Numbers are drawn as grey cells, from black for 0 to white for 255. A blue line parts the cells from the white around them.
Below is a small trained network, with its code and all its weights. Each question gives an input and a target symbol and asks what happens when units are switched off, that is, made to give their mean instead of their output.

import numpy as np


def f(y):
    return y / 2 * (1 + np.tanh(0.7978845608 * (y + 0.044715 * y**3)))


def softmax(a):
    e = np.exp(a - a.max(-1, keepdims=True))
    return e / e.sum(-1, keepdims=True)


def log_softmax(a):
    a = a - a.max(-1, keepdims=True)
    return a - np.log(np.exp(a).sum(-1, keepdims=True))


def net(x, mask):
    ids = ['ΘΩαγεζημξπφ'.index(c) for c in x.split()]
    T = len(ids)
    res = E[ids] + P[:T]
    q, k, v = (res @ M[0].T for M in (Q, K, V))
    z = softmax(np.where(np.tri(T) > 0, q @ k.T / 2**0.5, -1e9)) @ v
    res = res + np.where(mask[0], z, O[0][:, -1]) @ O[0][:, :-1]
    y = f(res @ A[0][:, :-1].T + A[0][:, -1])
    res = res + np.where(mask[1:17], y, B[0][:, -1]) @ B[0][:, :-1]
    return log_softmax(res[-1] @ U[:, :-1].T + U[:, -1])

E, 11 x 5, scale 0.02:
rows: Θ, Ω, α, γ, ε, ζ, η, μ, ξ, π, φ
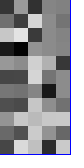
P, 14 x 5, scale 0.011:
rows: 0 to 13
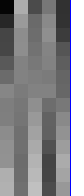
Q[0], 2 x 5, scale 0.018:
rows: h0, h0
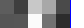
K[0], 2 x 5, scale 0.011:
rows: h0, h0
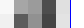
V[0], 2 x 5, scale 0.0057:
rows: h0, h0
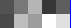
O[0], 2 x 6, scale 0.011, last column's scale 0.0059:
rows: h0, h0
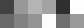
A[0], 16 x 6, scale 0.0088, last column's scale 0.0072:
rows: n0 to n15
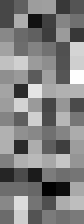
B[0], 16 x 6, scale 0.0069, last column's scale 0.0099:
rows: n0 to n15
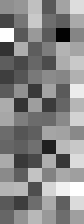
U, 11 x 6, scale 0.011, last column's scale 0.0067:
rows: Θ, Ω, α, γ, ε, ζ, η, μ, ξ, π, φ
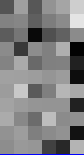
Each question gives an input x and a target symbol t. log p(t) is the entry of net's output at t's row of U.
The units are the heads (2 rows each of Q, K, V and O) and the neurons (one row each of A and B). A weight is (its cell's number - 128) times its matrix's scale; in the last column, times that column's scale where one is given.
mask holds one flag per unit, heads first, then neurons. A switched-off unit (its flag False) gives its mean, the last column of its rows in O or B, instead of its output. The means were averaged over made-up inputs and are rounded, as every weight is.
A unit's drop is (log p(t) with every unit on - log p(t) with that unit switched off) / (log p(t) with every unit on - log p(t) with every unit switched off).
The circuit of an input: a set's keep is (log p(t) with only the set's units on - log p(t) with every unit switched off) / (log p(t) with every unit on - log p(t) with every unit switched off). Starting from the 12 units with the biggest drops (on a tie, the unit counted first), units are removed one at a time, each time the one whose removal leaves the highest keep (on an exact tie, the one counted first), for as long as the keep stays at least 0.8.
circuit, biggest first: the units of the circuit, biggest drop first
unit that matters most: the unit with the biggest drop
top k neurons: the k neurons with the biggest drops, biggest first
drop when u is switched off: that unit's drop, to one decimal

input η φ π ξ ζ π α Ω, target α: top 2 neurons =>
n6, n13
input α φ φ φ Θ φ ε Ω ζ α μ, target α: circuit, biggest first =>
h0, n6, n13
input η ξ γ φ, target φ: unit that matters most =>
n7
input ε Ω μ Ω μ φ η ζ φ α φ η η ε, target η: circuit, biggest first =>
h0, n13, n3
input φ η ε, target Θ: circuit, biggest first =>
n13, n3, n5, h0
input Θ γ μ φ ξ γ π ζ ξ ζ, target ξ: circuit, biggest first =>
h0, n4
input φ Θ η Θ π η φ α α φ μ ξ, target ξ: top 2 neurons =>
n11, n10
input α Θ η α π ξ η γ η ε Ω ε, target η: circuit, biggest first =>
h0, n13, n11, n3
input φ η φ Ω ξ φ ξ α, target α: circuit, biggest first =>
n4, n13
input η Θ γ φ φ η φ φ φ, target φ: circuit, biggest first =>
n7, n13
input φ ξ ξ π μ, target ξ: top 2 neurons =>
n4, n10
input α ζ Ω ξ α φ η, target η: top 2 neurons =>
n13, n11
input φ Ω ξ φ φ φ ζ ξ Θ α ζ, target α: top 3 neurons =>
n6, n13, n0
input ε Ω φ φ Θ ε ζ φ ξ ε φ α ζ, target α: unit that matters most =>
n6
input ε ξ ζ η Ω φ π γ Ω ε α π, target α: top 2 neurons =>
n6, n13
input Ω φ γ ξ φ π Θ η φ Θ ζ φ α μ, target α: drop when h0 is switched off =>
0.4
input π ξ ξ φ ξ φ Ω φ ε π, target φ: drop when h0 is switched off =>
0.6
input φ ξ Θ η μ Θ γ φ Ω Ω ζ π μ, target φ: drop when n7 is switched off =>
-0.2
